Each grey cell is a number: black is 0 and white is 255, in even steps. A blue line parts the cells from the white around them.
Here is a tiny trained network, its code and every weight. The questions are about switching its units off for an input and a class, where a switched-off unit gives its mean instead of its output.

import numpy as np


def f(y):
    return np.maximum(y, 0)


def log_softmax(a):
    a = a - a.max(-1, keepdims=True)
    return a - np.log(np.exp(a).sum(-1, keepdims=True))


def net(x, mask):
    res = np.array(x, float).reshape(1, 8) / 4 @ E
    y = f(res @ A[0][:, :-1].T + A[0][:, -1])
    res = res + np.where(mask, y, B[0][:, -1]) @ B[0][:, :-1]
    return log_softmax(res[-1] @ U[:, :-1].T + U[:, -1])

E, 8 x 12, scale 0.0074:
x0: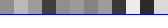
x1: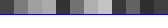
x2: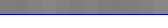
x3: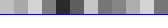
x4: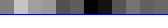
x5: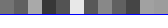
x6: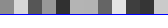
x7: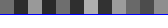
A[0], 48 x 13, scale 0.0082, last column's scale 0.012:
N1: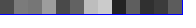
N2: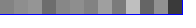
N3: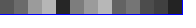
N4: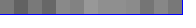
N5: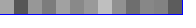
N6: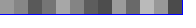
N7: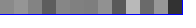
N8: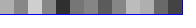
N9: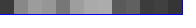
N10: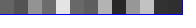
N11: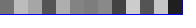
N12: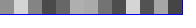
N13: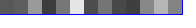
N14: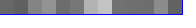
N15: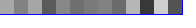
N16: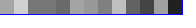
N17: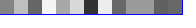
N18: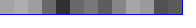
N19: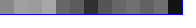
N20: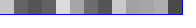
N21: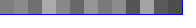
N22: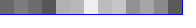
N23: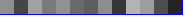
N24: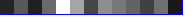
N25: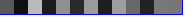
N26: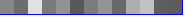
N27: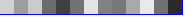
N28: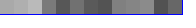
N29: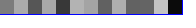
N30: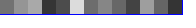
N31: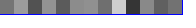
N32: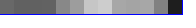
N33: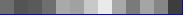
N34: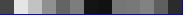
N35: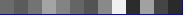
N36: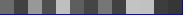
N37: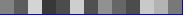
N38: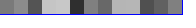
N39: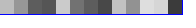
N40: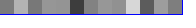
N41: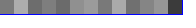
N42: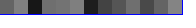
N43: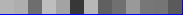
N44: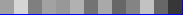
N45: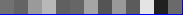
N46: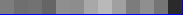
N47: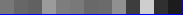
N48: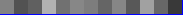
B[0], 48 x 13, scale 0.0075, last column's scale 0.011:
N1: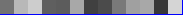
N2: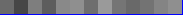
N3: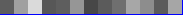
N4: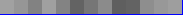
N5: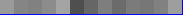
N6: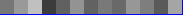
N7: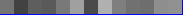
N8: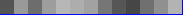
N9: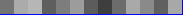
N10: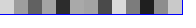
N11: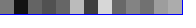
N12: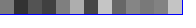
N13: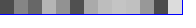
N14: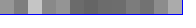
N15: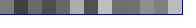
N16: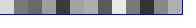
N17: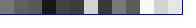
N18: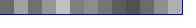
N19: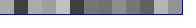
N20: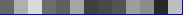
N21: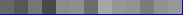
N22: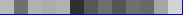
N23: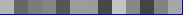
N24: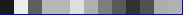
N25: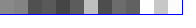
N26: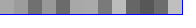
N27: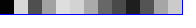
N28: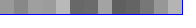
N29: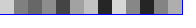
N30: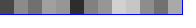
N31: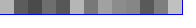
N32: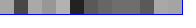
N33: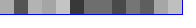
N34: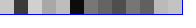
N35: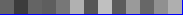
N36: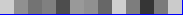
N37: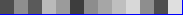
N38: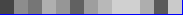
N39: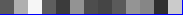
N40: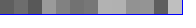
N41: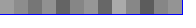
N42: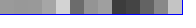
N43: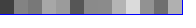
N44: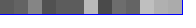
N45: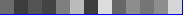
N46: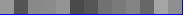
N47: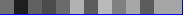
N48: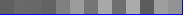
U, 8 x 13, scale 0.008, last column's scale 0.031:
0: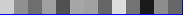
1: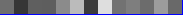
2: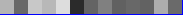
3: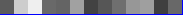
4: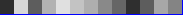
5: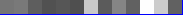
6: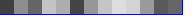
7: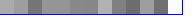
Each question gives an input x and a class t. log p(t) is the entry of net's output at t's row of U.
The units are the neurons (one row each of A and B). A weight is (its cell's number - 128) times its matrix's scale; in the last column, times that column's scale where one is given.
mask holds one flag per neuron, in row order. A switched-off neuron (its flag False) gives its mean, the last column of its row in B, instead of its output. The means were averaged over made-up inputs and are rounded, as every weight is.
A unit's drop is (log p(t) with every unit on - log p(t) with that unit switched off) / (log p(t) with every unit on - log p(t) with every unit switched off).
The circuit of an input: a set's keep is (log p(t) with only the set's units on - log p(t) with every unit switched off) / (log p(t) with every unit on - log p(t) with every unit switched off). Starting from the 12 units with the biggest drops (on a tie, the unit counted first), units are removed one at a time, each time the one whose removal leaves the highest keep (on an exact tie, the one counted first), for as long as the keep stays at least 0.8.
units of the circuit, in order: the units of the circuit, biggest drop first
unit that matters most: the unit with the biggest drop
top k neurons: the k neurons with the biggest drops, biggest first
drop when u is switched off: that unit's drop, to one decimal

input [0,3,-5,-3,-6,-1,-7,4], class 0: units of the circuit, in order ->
N10
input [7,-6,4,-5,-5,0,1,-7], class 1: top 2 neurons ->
N11, N25
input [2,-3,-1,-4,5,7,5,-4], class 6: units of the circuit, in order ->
N13, N37
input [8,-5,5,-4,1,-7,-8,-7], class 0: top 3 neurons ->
N10, N36, N23
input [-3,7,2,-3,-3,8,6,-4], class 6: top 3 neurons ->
N13, N30, N37
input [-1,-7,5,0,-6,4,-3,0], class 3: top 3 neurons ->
N20, N39, N34
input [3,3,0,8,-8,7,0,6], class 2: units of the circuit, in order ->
N22, N32
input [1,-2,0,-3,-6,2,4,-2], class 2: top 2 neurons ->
N22, N33
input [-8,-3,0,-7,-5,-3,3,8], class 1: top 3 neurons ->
N35, N17, N31
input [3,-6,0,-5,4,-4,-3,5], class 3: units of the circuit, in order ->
N39, N20
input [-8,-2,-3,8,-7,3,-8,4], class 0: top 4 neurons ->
N10, N36, N26, N23
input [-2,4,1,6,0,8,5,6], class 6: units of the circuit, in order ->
N37, N30
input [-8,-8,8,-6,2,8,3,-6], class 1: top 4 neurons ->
N35, N47, N31, N1
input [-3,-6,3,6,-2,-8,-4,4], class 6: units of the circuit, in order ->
N38
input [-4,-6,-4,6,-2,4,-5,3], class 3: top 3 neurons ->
N39, N20, N6
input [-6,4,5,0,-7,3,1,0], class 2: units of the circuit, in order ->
N33, N22
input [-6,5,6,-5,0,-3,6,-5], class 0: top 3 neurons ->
N29, N31, N12
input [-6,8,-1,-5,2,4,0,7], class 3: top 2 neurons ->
N1, N3
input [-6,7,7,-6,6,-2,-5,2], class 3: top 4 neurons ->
N1, N3, N9, N12
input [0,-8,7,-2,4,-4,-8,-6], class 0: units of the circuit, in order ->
N10
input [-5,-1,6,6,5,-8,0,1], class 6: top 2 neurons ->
N38, N43
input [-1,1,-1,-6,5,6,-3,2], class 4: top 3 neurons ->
N24, N42, N38
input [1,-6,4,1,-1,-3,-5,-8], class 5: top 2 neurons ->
N17, N44
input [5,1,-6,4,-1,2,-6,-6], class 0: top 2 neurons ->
N10, N25
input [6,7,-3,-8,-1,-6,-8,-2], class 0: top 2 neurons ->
N10, N36
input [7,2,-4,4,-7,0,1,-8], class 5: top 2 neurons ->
N17, N44
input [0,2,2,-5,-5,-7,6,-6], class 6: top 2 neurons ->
N38, N25
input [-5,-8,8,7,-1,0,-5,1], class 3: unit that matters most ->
N39
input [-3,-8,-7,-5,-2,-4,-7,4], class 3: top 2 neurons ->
N20, N39
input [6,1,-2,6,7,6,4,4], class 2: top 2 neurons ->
N34, N28
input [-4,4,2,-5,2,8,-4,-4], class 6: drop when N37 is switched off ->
0.1
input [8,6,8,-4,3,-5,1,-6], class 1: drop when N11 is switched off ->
0.1
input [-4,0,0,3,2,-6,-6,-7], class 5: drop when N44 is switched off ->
0.3
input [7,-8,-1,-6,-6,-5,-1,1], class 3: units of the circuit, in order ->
N20
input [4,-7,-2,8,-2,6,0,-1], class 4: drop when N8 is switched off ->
0.2
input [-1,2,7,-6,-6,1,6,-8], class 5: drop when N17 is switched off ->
1.3
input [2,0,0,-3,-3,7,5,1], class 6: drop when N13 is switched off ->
0.2
